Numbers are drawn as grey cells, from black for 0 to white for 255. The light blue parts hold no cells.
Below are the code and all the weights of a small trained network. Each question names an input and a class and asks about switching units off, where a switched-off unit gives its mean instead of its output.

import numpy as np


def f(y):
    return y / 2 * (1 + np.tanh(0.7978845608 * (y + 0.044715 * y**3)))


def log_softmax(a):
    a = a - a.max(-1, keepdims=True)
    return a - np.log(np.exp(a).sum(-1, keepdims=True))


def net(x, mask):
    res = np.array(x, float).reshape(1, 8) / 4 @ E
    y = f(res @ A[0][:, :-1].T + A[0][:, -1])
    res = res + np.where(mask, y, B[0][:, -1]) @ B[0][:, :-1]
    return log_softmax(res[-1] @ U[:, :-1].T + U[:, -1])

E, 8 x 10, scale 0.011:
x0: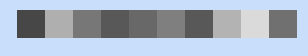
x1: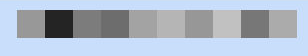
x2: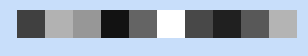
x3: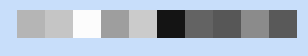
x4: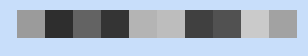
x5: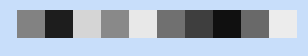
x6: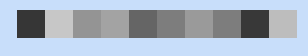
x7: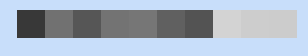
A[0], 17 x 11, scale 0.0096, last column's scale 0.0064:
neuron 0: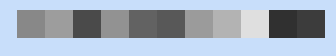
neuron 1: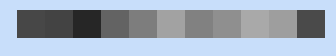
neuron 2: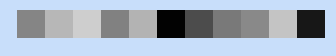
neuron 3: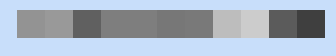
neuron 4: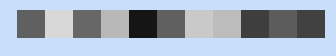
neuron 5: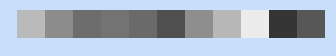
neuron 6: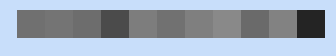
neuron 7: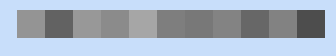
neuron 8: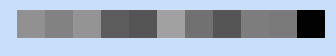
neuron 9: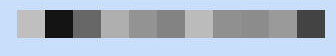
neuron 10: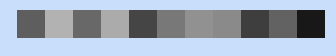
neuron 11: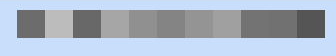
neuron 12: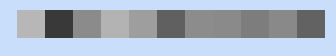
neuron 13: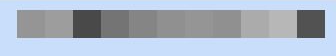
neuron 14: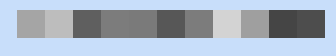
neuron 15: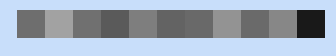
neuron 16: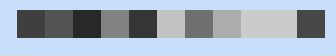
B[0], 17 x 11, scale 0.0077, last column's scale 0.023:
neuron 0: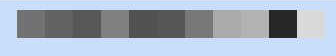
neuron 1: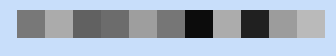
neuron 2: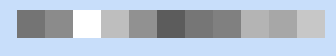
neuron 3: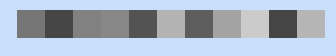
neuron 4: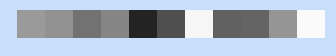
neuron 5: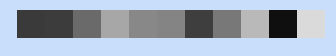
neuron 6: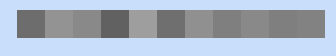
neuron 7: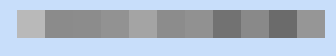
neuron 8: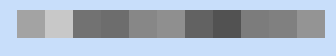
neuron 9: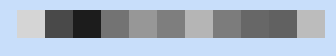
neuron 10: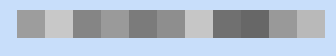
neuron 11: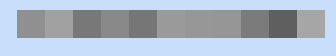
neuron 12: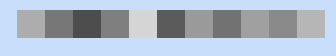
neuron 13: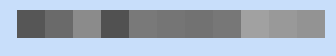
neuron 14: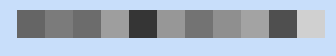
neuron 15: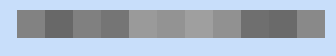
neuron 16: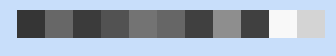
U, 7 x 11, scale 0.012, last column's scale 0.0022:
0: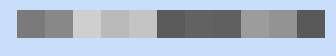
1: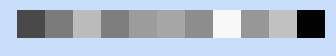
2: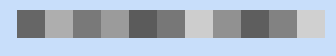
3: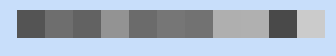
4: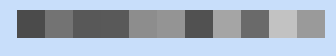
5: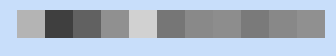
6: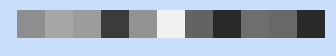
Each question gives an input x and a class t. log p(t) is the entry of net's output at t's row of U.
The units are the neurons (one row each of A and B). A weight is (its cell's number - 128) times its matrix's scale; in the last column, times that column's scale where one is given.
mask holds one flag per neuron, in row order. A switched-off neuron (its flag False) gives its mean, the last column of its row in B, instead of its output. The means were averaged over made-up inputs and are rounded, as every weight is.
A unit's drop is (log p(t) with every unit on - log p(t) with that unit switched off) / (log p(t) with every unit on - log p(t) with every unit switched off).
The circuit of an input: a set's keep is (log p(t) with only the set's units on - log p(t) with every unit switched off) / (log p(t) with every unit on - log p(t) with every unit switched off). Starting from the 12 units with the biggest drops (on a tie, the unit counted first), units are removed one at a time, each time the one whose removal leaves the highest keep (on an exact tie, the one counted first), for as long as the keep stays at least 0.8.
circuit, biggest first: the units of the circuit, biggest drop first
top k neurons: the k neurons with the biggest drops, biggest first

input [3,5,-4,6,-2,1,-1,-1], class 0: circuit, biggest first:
[neuron 2]
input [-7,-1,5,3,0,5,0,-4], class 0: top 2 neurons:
[neuron 2; neuron 9]
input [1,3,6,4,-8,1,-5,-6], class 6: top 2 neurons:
[neuron 4; neuron 2]
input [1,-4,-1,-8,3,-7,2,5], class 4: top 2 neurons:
[neuron 16; neuron 1]
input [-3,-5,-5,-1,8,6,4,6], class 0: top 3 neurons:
[neuron 2; neuron 0; neuron 4]
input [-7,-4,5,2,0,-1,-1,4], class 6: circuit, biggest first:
[neuron 4; neuron 16; neuron 0]
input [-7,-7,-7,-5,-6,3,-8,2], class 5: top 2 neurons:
[neuron 9; neuron 12]
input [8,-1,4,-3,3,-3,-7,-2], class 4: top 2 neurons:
[neuron 16; neuron 1]
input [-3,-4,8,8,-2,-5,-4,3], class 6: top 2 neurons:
[neuron 4; neuron 0]
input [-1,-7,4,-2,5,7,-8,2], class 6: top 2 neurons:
[neuron 16; neuron 8]
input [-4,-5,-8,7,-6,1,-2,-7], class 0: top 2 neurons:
[neuron 2; neuron 12]
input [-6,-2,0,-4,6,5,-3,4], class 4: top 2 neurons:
[neuron 1; neuron 16]
